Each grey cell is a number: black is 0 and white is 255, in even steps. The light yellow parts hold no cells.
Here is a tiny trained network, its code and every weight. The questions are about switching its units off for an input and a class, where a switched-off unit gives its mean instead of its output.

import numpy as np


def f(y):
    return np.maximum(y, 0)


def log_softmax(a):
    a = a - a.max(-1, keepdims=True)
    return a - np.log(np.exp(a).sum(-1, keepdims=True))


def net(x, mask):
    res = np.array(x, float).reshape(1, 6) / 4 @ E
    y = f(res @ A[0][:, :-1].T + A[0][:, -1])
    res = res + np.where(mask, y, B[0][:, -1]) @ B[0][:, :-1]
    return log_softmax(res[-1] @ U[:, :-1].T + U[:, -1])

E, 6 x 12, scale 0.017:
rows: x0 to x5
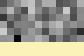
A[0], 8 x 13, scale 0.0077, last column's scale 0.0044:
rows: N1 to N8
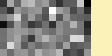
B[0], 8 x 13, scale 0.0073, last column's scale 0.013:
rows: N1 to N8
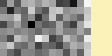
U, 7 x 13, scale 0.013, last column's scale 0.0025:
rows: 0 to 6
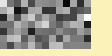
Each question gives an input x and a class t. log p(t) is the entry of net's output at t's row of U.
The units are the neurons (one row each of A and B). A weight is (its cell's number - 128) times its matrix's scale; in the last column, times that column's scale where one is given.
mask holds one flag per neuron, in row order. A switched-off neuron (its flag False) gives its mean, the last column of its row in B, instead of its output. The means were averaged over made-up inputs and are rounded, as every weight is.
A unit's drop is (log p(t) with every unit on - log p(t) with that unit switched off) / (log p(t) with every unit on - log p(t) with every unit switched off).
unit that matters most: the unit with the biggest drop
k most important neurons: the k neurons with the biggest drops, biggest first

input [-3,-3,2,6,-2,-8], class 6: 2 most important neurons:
N2, N3
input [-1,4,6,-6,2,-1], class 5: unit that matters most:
N3
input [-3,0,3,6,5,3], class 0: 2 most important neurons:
N8, N7
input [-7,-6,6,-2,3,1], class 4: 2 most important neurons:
N4, N7
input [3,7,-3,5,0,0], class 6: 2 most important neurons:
N2, N1
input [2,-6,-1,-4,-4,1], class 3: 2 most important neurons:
N6, N8
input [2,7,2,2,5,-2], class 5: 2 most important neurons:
N3, N7
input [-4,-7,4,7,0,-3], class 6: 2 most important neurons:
N2, N8
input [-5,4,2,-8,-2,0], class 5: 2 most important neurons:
N7, N8
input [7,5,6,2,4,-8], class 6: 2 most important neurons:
N2, N1
